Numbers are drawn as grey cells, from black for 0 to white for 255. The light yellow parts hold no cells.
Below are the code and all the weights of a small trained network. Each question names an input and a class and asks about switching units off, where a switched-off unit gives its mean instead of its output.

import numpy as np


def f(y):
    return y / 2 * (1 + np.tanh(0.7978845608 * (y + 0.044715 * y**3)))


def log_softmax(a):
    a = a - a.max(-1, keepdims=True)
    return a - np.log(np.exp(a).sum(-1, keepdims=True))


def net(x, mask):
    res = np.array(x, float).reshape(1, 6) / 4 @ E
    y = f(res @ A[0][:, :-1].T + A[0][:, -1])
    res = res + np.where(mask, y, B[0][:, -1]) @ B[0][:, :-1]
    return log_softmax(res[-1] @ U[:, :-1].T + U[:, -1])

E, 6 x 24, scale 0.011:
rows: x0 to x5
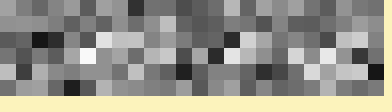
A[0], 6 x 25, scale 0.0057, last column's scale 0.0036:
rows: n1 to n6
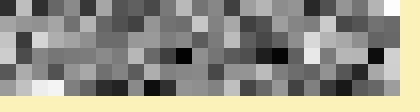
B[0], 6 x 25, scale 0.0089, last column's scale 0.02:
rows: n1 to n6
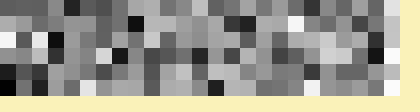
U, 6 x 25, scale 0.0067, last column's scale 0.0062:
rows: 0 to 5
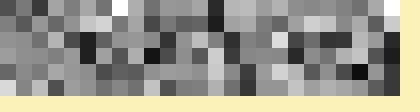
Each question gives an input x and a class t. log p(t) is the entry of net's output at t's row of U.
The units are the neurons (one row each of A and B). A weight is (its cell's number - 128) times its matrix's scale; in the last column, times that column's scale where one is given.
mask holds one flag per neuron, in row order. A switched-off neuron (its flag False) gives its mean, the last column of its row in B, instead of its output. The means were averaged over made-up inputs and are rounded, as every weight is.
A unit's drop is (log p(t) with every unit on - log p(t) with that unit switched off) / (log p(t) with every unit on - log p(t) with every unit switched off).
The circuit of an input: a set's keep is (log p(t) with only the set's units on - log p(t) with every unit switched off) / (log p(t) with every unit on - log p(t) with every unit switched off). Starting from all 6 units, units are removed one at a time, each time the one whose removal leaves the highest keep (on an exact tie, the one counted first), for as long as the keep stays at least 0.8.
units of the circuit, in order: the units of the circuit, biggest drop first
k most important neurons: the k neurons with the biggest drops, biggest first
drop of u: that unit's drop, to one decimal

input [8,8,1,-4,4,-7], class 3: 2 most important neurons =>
n6, n4
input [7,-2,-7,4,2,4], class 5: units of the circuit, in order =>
n3
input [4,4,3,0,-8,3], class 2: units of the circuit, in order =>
n6, n1
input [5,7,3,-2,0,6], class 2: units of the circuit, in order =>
n4, n6
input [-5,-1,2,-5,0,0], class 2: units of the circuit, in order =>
n4, n6
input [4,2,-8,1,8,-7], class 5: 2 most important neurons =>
n3, n2
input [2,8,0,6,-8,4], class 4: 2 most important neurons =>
n6, n5
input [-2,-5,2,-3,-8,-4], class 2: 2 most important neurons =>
n6, n1
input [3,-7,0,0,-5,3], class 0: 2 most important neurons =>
n2, n4
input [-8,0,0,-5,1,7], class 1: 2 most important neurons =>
n6, n5
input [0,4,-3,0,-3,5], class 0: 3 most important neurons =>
n4, n6, n3
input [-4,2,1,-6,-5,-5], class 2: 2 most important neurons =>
n1, n5
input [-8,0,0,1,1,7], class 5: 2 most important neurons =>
n6, n4
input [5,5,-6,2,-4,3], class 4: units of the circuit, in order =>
n2
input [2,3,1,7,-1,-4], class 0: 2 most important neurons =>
n4, n2
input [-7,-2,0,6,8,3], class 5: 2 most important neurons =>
n3, n6
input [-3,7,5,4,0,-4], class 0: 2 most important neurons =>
n4, n3
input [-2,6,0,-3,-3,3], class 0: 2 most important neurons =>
n4, n2
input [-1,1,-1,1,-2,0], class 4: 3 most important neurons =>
n6, n4, n1
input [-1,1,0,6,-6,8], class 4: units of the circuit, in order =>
n6
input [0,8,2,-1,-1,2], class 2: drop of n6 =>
0.7
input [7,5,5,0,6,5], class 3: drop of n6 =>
0.9
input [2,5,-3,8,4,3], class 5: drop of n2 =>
0.0
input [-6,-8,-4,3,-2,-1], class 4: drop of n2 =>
0.1
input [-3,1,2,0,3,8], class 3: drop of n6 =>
1.2
